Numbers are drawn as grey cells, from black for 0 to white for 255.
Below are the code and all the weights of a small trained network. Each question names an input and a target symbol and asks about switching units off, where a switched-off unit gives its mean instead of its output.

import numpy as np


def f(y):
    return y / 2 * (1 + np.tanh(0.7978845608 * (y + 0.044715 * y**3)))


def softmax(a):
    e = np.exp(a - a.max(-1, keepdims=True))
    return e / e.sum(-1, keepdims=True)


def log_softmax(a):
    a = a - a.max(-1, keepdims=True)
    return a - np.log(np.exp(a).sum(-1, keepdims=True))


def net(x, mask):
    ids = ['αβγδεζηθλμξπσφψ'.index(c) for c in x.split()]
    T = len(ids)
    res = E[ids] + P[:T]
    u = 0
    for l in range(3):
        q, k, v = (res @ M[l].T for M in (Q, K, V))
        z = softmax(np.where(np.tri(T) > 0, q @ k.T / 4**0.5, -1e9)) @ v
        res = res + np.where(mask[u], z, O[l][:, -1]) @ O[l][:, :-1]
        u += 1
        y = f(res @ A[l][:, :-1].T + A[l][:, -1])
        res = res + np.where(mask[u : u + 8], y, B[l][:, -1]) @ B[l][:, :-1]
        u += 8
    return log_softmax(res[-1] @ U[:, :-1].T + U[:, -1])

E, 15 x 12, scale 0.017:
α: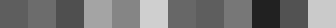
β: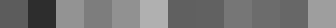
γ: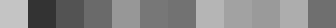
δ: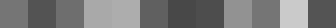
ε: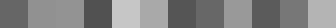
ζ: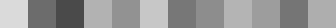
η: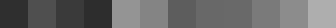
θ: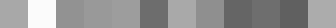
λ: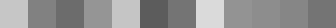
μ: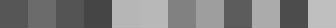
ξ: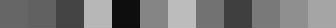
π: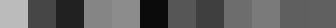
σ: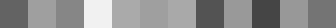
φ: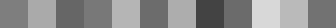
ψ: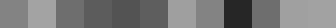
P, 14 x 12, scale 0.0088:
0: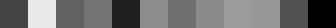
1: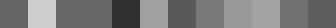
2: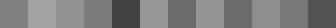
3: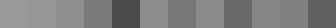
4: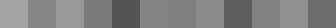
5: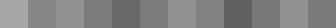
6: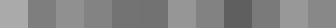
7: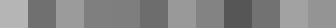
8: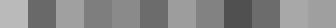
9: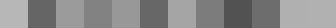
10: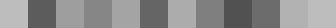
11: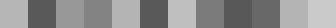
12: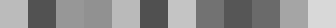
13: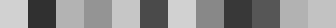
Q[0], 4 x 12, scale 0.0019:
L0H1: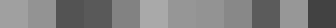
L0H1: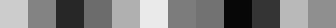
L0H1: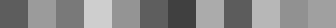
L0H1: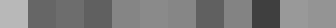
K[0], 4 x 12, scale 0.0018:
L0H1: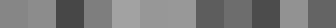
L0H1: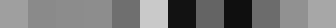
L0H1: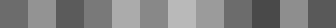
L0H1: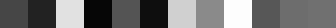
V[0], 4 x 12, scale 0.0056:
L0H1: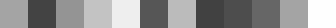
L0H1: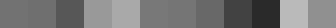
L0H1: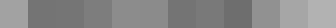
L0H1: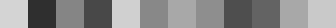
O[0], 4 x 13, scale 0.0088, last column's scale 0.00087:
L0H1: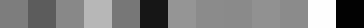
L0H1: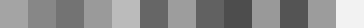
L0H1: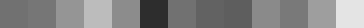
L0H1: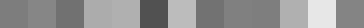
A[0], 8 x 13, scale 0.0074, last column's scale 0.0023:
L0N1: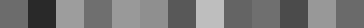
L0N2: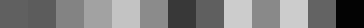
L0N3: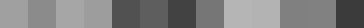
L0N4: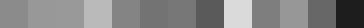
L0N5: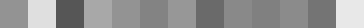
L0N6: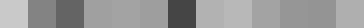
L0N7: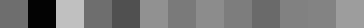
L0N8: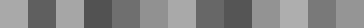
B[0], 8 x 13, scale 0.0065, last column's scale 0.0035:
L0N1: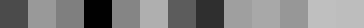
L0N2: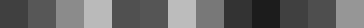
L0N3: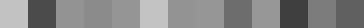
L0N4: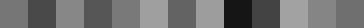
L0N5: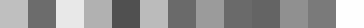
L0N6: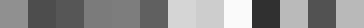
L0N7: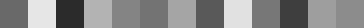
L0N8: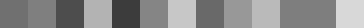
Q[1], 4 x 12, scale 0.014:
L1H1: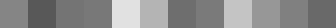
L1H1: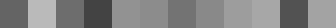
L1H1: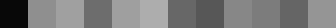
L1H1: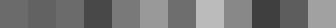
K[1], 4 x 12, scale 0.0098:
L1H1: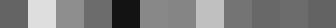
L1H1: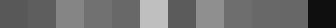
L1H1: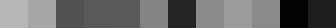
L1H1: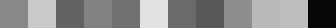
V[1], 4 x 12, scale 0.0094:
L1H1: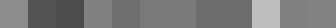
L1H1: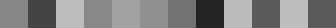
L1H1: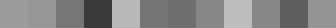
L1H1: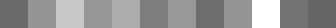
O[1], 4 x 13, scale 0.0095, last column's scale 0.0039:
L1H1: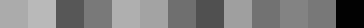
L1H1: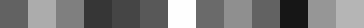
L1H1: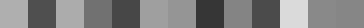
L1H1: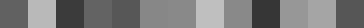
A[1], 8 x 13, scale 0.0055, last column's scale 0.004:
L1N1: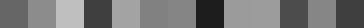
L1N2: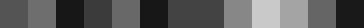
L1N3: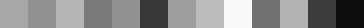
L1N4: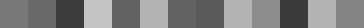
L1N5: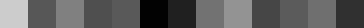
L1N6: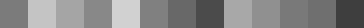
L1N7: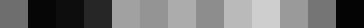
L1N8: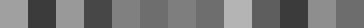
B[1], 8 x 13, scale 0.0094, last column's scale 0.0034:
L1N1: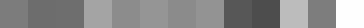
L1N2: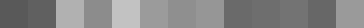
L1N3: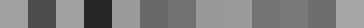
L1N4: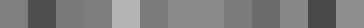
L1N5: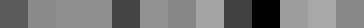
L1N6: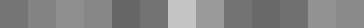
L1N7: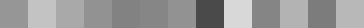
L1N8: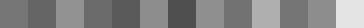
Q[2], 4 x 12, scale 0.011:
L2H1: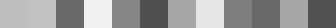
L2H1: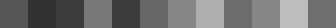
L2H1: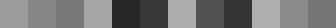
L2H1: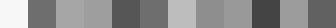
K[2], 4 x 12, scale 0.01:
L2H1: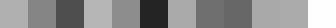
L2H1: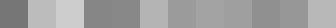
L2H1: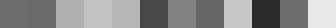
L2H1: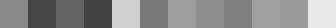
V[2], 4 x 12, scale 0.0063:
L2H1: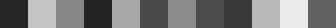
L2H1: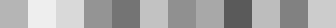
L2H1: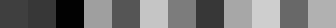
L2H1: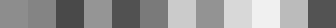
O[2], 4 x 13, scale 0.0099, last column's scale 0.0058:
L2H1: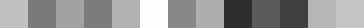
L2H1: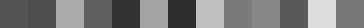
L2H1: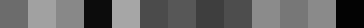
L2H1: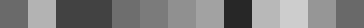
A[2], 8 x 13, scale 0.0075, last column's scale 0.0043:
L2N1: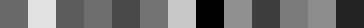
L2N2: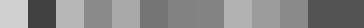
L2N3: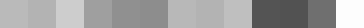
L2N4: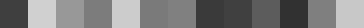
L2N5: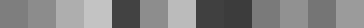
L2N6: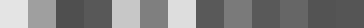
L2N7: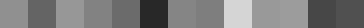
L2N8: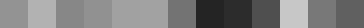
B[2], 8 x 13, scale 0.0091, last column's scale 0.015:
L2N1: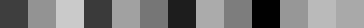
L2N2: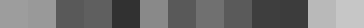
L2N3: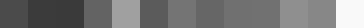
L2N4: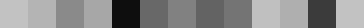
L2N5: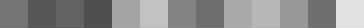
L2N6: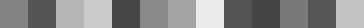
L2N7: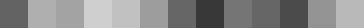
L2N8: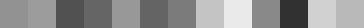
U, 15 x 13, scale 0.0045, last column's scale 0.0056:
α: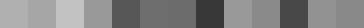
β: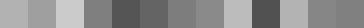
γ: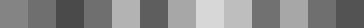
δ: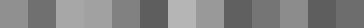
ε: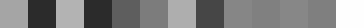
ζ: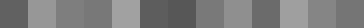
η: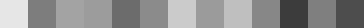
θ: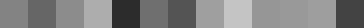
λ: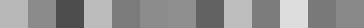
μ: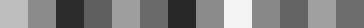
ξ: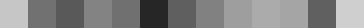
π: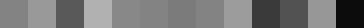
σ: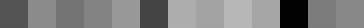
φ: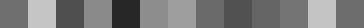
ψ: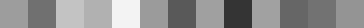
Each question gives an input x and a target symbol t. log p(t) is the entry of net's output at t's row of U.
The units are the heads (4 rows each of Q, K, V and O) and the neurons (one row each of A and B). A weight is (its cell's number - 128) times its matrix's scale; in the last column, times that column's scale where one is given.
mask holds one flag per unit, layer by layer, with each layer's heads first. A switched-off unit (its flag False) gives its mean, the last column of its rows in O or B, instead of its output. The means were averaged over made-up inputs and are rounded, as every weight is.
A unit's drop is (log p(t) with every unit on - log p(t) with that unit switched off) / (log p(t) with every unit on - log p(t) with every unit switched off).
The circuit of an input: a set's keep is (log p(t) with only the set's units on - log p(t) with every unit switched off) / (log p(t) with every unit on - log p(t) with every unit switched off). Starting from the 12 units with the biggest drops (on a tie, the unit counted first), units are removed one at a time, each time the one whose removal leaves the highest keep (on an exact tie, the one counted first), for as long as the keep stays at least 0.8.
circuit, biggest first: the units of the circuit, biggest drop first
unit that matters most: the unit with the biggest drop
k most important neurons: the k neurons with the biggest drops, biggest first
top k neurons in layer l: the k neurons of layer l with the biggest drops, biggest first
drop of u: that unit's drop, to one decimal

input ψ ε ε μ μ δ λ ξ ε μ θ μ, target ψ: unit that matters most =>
L1H1
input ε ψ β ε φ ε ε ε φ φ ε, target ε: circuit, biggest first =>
(L1H1, L0H1, L0N8, L2N7)
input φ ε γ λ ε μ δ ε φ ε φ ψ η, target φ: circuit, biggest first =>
(L2H1, L1H1)
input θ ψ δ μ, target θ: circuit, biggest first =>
(L2H1, L0N5)
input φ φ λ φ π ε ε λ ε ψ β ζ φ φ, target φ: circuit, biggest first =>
(L0H1, L1H1, L2H1)
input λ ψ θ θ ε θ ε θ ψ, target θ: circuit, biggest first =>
(L0H1, L2H1, L1H1)
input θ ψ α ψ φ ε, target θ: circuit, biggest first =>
(L2H1, L0N5, L1H1)
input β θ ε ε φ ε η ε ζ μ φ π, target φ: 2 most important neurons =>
(L1N2, L1N5)
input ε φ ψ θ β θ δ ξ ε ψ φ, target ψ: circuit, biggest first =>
(L1H1, L0H1, L2H1)
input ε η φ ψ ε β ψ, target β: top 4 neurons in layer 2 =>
(L2N1, L2N6, L2N4, L2N3)
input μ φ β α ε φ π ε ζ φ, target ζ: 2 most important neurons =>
(L0N6, L2N1)
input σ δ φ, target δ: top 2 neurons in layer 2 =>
(L2N6, L2N4)
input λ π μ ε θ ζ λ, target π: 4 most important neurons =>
(L2N7, L1N3, L2N2, L0N6)
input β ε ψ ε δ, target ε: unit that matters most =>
L0N2
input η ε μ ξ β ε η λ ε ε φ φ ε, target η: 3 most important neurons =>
(L2N8, L2N6, L2N4)
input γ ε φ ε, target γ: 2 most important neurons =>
(L2N8, L0N6)
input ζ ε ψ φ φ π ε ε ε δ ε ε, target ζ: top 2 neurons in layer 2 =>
(L2N1, L2N7)
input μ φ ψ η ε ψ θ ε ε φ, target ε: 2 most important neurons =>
(L2N5, L0N8)
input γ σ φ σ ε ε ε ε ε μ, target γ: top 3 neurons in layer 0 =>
(L0N6, L0N1, L0N5)
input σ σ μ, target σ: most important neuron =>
(L0N5)
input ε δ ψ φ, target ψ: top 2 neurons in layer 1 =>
(L1N6, L1N8)
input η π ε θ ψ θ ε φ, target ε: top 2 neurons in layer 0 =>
(L0N8, L0N6)
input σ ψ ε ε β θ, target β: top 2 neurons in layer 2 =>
(L2N1, L2N6)
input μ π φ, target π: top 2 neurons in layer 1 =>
(L1N5, L1N2)
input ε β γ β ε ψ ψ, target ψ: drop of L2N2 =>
0.1
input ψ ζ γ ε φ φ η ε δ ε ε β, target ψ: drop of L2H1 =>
0.4
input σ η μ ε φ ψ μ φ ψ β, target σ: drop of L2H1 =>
0.2
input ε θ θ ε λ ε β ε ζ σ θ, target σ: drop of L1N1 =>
0.0
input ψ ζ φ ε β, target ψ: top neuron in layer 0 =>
(L0N6)
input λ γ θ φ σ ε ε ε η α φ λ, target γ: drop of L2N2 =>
0.1
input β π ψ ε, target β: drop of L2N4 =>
0.2
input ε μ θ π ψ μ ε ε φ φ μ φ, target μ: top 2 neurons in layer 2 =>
(L2N8, L2N6)
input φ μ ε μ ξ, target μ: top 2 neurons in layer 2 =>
(L2N8, L2N6)
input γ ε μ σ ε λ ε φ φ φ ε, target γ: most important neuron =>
(L2N8)
